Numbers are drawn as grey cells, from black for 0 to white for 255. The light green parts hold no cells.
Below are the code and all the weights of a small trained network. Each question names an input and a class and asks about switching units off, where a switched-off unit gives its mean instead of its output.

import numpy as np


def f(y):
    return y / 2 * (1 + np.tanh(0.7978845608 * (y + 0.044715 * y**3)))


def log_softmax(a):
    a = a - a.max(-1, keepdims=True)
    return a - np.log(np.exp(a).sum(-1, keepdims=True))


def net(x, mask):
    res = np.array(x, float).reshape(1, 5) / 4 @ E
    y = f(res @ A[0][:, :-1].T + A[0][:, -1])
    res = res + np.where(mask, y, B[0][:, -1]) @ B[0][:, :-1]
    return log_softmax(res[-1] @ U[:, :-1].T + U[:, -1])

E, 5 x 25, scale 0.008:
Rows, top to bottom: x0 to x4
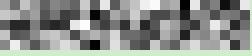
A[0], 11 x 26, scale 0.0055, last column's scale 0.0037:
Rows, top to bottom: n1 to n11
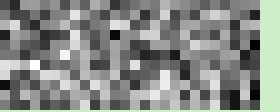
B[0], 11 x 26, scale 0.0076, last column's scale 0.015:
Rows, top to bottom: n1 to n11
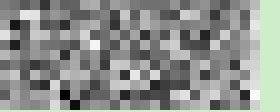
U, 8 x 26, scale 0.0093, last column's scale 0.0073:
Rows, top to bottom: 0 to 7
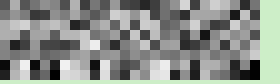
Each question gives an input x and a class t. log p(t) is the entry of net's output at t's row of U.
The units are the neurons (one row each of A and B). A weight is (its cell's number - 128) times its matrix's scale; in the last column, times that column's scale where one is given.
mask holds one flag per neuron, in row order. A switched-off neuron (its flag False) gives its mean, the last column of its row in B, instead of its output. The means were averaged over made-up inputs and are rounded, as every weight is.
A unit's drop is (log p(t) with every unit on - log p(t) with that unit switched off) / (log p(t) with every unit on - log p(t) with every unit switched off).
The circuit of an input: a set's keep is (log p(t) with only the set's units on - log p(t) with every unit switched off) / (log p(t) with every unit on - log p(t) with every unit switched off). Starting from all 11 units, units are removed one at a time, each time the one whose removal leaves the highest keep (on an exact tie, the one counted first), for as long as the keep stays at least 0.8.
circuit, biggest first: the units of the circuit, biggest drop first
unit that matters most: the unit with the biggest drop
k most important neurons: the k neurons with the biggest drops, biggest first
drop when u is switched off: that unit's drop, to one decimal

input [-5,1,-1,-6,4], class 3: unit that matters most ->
n10
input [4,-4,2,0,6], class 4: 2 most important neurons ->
n5, n3
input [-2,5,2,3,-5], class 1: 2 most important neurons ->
n7, n3
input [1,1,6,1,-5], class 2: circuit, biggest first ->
n11, n2
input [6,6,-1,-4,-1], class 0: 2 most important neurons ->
n10, n9
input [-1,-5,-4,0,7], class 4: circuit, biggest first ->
n3, n5
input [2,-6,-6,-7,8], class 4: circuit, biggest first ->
n3, n5
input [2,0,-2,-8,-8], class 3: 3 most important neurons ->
n4, n3, n5
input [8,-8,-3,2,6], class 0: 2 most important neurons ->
n10, n7
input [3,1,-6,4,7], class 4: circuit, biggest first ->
n3, n2
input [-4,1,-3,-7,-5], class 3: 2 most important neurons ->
n4, n10
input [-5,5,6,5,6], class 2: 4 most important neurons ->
n2, n10, n9, n4
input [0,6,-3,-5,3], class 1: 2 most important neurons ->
n7, n8
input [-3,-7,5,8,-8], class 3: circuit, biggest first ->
n8
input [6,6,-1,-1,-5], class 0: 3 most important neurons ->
n10, n9, n3
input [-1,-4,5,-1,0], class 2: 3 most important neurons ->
n2, n7, n11
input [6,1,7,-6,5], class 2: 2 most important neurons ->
n11, n2
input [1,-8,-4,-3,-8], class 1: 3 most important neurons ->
n9, n3, n5
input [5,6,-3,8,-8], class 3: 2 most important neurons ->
n8, n3
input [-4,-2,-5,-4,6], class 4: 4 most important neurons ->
n3, n10, n2, n11
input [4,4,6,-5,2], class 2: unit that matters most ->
n11
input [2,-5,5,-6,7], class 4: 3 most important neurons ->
n5, n3, n8
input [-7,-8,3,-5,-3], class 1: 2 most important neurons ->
n9, n10
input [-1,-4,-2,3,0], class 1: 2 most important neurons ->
n10, n4
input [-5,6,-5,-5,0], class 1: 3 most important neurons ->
n10, n7, n2
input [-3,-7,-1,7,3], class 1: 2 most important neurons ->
n9, n4
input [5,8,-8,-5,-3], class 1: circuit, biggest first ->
n7
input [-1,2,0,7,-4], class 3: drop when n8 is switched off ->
0.3
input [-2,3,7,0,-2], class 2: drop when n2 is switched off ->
0.2
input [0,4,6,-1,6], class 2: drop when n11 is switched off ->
0.6
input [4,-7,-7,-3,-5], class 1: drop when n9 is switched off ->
0.5
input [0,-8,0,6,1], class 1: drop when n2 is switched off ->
0.0
